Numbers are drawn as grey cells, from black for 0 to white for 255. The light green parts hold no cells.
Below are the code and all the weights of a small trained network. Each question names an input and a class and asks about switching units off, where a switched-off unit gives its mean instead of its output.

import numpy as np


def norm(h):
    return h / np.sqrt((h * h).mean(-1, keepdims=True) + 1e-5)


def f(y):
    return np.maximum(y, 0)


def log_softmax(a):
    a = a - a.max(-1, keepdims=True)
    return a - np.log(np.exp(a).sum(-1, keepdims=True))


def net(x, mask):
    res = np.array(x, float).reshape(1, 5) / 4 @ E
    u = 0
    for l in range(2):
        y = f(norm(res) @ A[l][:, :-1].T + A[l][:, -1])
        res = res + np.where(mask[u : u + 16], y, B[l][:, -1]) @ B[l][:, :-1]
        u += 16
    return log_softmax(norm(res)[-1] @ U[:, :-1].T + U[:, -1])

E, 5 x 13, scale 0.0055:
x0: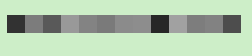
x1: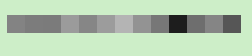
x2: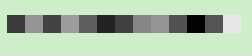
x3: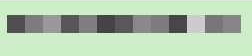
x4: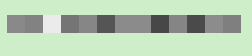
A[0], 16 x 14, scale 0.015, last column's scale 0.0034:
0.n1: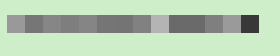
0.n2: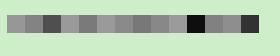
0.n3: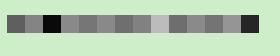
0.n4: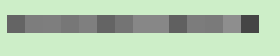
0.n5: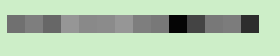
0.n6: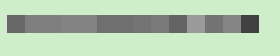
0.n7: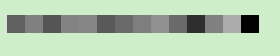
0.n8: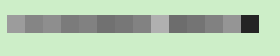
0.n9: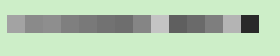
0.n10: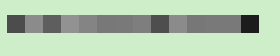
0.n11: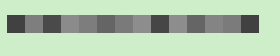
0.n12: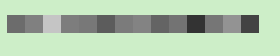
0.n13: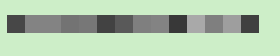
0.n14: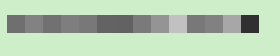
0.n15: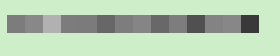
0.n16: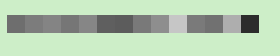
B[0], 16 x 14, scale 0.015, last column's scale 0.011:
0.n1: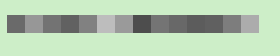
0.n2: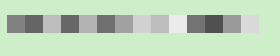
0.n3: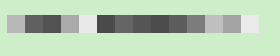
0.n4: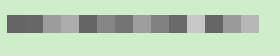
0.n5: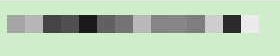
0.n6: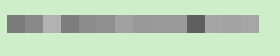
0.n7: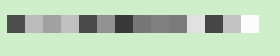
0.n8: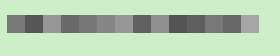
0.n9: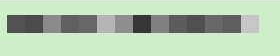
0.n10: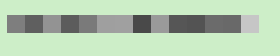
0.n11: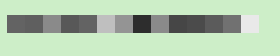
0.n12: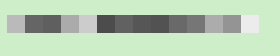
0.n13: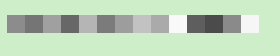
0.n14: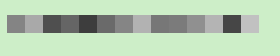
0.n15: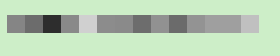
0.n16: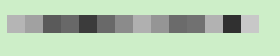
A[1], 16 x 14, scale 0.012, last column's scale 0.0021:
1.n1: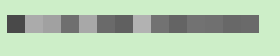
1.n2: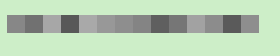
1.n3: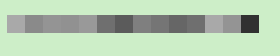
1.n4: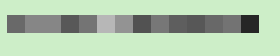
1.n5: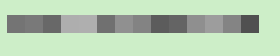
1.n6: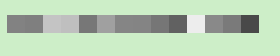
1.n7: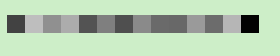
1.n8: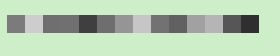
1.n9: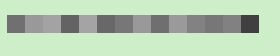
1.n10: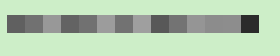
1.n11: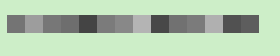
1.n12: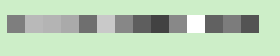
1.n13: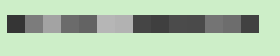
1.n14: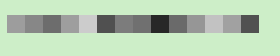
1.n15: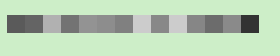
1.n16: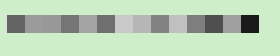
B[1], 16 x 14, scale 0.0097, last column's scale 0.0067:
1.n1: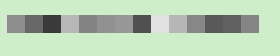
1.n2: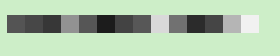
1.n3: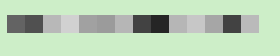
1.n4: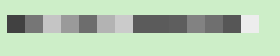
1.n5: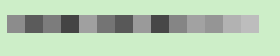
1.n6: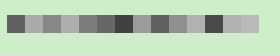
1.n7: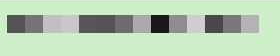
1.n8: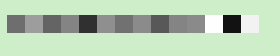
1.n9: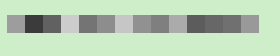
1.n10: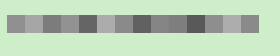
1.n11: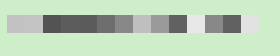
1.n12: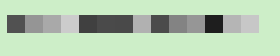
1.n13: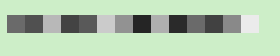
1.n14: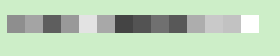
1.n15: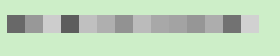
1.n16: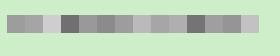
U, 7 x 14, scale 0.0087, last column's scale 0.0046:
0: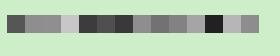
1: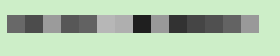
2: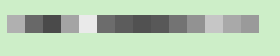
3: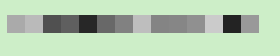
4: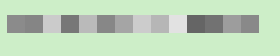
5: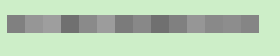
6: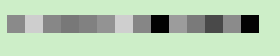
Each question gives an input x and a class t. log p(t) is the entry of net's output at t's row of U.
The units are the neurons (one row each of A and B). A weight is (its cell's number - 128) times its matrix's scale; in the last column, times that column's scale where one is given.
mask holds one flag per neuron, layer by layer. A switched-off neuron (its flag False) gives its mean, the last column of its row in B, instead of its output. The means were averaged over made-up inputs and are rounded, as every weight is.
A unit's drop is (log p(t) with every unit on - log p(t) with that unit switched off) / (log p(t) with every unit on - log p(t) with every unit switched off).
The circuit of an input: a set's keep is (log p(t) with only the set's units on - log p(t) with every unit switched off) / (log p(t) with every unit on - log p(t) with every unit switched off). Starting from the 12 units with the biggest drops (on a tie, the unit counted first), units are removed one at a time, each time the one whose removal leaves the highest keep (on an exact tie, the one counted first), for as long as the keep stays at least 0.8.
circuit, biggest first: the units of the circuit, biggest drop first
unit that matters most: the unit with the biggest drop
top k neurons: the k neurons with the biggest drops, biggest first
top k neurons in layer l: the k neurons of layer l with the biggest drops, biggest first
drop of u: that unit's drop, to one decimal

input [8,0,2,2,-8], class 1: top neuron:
[0.n11]
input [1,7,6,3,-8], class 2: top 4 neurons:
[0.n3; 0.n16; 0.n14; 0.n13]
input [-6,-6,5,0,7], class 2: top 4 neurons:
[0.n12; 0.n11; 0.n15; 0.n5]
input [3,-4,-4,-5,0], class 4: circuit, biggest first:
[0.n5; 0.n3; 0.n11]
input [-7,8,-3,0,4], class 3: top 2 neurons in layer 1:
[1.n11; 1.n8]
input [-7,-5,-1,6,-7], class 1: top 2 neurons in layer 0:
[0.n9; 0.n12]
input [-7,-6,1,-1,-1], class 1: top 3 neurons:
[0.n9; 0.n5; 0.n1]
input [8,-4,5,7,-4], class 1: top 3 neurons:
[0.n11; 0.n10; 0.n2]
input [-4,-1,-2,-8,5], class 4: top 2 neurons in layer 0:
[0.n2; 0.n3]
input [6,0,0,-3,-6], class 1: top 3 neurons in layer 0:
[0.n11; 0.n10; 0.n12]
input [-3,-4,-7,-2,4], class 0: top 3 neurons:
[0.n13; 0.n5; 0.n2]
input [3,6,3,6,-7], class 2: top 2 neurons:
[0.n3; 0.n2]
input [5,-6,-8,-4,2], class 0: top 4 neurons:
[0.n13; 0.n5; 0.n2; 0.n3]
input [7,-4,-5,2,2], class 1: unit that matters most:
0.n7
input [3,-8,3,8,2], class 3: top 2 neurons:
[0.n16; 0.n14]
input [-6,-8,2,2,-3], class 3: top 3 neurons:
[0.n16; 0.n14; 0.n11]
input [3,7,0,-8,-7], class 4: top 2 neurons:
[0.n2; 0.n12]
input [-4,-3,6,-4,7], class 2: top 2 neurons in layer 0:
[0.n12; 0.n15]
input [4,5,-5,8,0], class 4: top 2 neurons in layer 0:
[0.n5; 0.n7]
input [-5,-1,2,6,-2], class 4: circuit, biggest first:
[0.n13]
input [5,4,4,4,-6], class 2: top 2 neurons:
[0.n3; 0.n9]
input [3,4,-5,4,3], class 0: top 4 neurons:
[0.n13; 0.n5; 0.n2; 0.n3]
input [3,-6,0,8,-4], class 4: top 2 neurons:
[0.n13; 0.n5]
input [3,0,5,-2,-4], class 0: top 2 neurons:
[0.n7; 0.n12]
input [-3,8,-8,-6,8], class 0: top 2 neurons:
[0.n13; 0.n5]
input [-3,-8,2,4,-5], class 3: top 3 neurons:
[0.n16; 0.n14; 0.n12]
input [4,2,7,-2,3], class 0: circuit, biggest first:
[0.n7]
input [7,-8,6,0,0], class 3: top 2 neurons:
[0.n14; 0.n16]
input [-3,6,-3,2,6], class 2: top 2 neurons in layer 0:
[0.n16; 0.n14]
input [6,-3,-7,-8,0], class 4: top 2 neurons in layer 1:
[1.n15; 1.n16]
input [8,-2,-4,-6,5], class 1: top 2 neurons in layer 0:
[0.n13; 0.n7]
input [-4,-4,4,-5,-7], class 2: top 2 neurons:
[0.n3; 0.n13]
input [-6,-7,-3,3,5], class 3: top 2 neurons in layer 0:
[0.n16; 0.n11]
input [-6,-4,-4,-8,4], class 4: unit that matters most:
0.n11
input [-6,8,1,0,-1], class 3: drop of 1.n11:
0.1
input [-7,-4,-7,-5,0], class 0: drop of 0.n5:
1.4
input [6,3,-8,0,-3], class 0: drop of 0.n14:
0.2
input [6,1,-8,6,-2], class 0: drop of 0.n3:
0.6
